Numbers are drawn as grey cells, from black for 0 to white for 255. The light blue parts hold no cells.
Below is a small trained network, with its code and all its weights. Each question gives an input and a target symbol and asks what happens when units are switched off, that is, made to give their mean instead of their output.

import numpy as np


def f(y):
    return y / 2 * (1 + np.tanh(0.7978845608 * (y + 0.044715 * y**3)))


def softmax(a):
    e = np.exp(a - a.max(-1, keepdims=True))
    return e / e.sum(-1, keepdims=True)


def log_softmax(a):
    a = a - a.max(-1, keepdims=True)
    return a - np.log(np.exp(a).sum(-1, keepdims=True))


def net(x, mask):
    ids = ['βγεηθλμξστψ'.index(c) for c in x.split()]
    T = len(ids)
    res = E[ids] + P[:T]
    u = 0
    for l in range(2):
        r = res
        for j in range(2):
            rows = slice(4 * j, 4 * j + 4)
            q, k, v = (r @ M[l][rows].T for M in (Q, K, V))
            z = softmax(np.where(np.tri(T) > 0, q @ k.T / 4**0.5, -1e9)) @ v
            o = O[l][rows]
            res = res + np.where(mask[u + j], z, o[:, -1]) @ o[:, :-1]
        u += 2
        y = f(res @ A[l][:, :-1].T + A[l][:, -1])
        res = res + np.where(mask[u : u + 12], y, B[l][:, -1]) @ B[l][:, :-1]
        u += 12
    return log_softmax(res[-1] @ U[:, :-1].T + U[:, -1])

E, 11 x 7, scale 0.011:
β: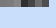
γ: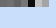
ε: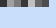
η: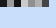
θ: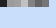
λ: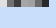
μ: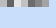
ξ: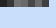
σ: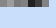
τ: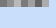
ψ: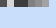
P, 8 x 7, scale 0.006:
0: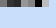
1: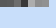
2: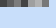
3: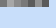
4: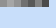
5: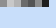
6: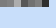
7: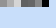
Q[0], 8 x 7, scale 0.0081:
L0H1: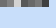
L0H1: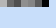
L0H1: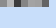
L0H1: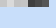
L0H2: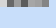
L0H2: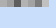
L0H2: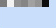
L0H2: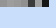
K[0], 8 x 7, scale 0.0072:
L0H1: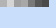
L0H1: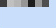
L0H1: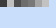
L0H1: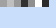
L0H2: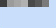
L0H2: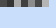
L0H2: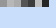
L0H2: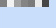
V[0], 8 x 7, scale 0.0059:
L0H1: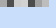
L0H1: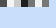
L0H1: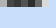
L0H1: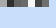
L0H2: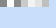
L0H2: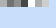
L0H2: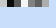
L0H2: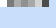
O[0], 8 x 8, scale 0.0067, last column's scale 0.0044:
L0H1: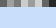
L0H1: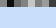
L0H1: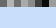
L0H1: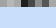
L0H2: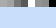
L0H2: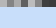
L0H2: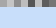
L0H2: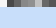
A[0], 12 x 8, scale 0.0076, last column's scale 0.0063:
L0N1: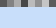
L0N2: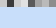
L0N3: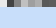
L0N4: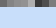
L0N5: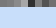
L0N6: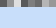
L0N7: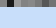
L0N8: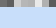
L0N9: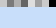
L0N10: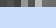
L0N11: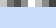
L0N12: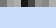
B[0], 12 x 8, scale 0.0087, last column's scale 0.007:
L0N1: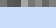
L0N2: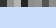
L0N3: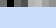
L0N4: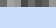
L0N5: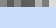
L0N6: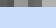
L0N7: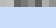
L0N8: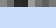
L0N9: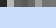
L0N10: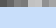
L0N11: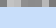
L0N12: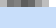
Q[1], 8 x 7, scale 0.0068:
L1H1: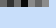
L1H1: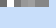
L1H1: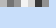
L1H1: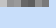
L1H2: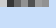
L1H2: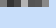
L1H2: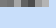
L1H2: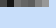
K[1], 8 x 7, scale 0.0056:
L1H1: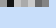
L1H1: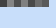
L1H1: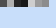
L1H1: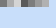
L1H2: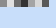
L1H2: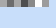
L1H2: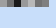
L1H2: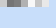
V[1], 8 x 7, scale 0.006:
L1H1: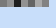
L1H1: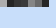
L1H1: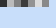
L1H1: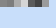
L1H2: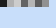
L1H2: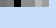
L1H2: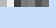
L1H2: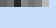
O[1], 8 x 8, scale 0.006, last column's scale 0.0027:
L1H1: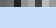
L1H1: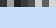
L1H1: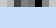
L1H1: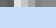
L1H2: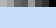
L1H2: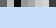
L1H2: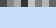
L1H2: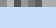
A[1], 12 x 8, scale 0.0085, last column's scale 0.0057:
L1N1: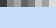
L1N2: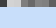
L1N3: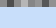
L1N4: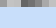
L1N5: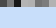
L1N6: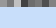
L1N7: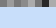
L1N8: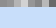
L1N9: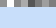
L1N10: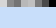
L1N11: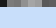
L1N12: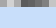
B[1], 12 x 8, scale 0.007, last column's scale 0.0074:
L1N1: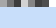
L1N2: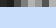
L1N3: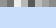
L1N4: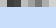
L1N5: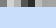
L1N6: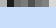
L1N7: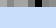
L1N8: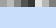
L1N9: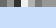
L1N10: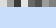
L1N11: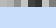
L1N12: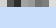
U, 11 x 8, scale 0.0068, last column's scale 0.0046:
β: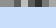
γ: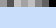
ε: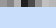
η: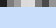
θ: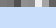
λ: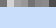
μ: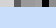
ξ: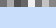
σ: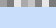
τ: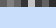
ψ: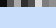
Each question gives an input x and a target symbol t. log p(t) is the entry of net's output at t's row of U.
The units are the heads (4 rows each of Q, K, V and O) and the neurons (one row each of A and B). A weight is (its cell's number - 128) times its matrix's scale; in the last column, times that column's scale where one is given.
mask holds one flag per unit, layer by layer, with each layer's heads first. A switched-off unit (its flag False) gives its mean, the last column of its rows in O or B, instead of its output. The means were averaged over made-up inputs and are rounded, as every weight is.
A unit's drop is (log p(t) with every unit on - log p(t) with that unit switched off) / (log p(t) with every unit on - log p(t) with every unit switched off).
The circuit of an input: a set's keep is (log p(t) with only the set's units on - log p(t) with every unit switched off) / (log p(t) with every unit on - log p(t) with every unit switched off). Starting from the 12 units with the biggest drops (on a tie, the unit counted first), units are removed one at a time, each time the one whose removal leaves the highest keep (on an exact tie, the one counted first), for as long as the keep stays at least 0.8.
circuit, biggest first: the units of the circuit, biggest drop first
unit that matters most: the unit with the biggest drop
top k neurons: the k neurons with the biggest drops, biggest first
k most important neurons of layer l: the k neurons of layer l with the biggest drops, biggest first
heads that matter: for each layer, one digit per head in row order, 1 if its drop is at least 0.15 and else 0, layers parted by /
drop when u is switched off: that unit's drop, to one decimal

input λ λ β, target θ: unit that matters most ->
L0H2
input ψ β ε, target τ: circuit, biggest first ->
L0H2; L1H2; L0H1
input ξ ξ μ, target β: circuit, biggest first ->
L0H2; L1H2
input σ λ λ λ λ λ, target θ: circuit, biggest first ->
L0H2; L0N3
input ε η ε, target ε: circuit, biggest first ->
L0H1; L0N12
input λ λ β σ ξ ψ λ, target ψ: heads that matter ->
10 / 10
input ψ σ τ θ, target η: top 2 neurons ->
L1N2; L0N12
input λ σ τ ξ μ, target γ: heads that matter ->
10 / 11
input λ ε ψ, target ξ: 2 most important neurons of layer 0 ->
L0N12; L0N5
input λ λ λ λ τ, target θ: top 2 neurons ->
L1N2; L1N8
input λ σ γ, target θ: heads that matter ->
01 / 01
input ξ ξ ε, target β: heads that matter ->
11 / 11
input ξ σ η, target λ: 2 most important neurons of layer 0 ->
L0N10; L0N5
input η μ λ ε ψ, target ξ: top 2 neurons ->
L0N5; L1N6
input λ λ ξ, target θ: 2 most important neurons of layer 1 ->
L1N1; L1N4
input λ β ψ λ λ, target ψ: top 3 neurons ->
L0N3; L1N12; L1N4
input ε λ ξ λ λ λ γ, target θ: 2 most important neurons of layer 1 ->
L1N1; L1N4
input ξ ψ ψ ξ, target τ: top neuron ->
L0N4
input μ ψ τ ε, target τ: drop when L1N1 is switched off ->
0.1
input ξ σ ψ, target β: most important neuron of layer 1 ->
L1N9
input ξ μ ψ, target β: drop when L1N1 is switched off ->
-0.2
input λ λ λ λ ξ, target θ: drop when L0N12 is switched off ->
0.2
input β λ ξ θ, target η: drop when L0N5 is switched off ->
-0.1
